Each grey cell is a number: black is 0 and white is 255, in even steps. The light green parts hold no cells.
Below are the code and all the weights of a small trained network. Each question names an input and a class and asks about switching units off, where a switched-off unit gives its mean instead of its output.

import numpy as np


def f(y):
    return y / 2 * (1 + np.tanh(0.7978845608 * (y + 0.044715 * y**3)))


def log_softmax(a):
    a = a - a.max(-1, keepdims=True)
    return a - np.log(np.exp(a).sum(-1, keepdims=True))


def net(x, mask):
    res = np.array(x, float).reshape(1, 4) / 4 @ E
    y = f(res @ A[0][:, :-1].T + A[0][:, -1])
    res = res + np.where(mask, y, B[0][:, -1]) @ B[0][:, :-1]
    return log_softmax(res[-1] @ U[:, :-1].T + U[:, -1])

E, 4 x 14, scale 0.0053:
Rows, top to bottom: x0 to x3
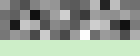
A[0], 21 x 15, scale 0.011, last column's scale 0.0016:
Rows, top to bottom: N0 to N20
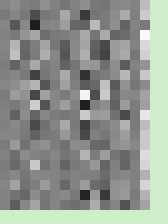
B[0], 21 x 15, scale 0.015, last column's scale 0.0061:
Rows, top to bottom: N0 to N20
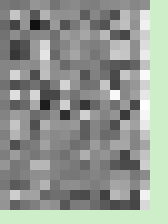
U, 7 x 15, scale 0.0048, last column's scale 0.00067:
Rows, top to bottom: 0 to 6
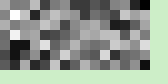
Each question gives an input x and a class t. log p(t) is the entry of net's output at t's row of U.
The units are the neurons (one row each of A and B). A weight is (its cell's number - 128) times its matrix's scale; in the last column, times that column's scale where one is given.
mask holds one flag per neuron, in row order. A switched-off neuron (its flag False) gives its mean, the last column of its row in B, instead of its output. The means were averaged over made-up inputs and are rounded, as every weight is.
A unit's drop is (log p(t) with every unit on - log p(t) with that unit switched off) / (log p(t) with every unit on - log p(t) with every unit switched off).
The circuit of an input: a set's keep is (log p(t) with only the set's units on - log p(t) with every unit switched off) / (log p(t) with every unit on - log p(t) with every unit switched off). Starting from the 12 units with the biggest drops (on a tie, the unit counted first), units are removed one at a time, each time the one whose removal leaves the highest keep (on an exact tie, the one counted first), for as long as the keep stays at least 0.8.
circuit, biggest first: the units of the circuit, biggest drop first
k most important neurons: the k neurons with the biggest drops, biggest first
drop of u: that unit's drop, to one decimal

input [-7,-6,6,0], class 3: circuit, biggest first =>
(N9)
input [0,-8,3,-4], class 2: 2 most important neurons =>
(N16, N6)
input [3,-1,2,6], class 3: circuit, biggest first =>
(N9, N11)
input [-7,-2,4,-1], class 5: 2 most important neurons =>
(N8, N19)
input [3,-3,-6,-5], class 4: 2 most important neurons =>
(N5, N4)
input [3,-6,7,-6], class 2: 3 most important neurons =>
(N16, N6, N20)
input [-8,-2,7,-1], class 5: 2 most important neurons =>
(N8, N19)
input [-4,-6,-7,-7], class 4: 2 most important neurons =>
(N5, N4)
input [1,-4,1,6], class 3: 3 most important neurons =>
(N9, N11, N15)
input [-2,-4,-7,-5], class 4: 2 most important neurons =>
(N5, N4)
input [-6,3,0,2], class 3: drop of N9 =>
0.2
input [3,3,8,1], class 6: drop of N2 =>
0.7
